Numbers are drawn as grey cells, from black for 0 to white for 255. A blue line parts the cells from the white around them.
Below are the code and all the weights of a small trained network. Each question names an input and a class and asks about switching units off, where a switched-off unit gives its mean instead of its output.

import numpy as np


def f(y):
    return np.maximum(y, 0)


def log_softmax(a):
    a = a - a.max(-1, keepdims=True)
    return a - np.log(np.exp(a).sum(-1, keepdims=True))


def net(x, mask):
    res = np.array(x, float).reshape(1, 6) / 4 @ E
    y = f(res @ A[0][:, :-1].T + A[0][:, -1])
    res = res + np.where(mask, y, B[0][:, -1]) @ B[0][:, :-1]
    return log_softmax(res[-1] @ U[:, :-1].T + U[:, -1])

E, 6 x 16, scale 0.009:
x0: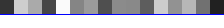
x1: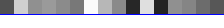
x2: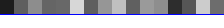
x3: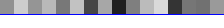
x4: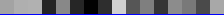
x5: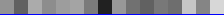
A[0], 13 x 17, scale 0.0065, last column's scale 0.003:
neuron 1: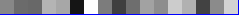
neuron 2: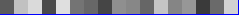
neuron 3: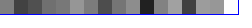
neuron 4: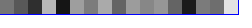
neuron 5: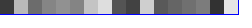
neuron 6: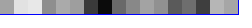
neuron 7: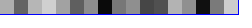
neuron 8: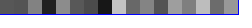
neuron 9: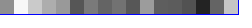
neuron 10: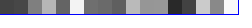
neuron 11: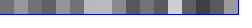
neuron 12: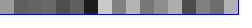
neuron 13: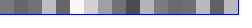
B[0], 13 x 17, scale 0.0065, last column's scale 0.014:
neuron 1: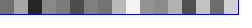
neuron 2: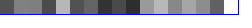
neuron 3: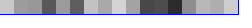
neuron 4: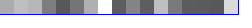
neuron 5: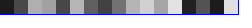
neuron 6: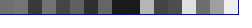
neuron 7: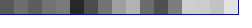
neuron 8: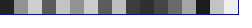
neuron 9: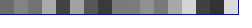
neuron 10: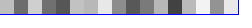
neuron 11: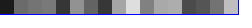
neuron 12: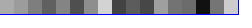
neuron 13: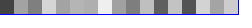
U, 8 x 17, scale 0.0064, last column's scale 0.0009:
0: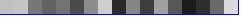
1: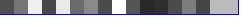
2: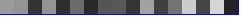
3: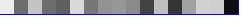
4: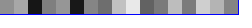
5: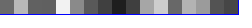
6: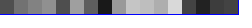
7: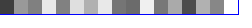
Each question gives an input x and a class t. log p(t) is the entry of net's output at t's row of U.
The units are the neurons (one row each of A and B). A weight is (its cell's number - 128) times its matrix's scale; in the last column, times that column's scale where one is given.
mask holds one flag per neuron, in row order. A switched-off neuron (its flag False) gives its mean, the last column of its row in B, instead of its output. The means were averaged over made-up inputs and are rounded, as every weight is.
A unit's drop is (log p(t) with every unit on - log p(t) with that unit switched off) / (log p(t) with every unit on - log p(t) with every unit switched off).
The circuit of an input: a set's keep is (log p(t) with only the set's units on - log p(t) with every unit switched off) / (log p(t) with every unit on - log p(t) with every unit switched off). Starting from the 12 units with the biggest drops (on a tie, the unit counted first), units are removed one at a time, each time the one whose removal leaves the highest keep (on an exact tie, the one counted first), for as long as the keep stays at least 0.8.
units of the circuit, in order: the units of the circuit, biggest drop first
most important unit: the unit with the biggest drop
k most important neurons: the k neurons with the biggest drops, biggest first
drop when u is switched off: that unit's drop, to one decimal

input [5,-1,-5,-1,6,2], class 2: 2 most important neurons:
(neuron 6; neuron 7)
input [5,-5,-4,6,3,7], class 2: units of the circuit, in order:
(neuron 6)
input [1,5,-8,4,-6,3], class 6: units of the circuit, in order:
(neuron 5; neuron 10)
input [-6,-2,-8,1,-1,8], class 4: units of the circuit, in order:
(neuron 1; neuron 7)
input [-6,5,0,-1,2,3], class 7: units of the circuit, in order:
(neuron 6; neuron 8)
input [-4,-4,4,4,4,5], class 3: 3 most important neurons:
(neuron 10; neuron 9; neuron 2)
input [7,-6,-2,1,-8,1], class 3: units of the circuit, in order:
(neuron 10; neuron 6)
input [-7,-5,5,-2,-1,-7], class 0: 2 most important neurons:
(neuron 12; neuron 4)
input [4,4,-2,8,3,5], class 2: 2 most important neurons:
(neuron 6; neuron 9)
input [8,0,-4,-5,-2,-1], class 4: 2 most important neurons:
(neuron 1; neuron 7)
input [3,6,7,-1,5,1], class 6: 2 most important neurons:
(neuron 5; neuron 3)
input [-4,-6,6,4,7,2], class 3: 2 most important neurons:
(neuron 10; neuron 9)
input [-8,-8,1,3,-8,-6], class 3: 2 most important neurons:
(neuron 10; neuron 3)
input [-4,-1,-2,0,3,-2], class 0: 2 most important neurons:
(neuron 6; neuron 12)
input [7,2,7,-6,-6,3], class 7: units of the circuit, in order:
(neuron 13)
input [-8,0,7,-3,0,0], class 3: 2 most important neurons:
(neuron 10; neuron 5)
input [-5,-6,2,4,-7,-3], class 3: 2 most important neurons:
(neuron 10; neuron 5)
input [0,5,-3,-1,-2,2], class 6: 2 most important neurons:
(neuron 5; neuron 10)
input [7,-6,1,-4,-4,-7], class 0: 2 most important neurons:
(neuron 6; neuron 7)
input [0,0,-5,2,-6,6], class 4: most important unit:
neuron 1
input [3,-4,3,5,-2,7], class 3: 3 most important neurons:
(neuron 10; neuron 5; neuron 9)
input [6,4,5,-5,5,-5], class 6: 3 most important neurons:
(neuron 5; neuron 11; neuron 3)
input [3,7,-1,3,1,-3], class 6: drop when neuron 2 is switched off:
0.0
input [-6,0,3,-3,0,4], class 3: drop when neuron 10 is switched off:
0.1
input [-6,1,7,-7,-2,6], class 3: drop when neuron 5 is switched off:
0.2
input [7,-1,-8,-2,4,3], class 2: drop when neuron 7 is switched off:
0.6
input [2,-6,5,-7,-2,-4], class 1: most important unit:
neuron 8
